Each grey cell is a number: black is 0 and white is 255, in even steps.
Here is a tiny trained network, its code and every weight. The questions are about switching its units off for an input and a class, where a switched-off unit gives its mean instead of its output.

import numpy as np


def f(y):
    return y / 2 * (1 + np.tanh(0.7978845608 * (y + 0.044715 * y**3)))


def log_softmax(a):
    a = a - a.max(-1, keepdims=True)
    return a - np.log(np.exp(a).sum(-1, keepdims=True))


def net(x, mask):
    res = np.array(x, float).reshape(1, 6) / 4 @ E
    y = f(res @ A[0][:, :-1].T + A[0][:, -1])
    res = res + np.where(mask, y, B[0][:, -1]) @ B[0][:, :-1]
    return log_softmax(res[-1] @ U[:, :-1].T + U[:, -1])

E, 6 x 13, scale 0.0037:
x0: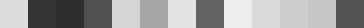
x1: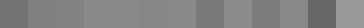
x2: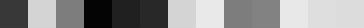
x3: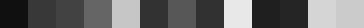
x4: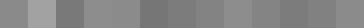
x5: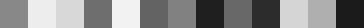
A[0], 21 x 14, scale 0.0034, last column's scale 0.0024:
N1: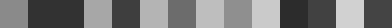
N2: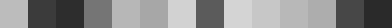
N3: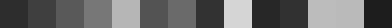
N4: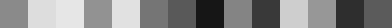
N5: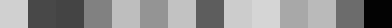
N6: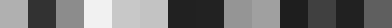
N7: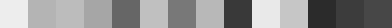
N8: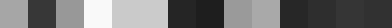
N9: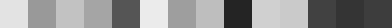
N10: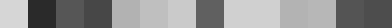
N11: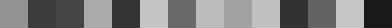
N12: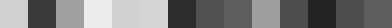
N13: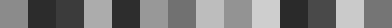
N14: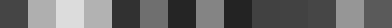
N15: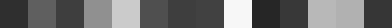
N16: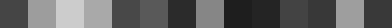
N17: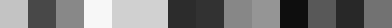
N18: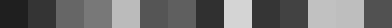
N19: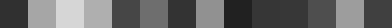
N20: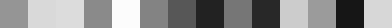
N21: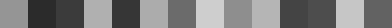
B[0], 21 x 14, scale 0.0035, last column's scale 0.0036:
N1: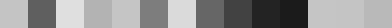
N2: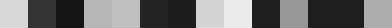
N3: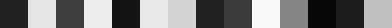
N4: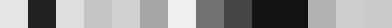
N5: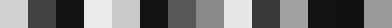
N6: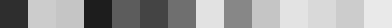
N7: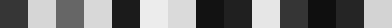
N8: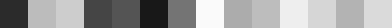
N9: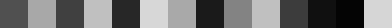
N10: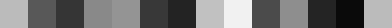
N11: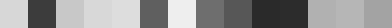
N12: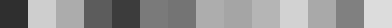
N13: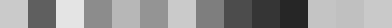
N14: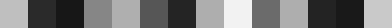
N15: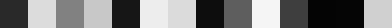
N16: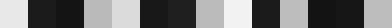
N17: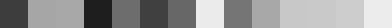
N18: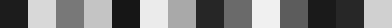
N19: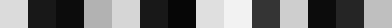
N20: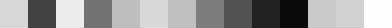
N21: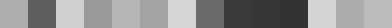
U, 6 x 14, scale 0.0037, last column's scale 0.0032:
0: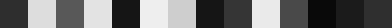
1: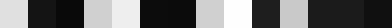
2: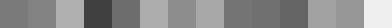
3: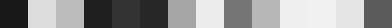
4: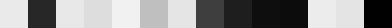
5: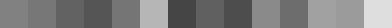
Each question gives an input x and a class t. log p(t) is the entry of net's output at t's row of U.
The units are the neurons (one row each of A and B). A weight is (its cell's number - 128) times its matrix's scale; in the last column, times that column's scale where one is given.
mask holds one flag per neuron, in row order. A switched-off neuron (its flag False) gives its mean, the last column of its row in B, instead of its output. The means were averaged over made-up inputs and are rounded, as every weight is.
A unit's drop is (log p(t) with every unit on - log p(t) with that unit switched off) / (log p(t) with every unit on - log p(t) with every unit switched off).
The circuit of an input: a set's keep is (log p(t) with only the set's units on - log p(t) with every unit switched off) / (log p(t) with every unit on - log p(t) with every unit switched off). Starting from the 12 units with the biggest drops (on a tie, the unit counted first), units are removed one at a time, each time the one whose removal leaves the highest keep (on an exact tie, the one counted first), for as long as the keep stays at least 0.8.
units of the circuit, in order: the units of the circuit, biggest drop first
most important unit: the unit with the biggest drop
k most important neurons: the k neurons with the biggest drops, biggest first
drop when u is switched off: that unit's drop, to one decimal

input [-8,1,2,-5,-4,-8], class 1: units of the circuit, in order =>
N19, N16
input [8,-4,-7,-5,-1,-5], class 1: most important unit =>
N2
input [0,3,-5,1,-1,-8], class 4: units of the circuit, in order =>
N1, N13
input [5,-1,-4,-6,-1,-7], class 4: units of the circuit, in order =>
N1, N13
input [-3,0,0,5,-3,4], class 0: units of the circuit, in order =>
N15, N18
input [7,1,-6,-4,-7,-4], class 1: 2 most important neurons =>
N2, N10
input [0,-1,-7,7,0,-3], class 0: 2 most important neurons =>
N15, N3
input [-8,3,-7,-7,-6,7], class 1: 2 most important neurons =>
N16, N19
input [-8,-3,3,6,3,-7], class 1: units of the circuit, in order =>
N19, N16
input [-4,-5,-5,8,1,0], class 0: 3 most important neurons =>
N15, N3, N18
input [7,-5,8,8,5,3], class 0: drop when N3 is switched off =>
0.2
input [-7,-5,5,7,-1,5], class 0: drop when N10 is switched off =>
0.1
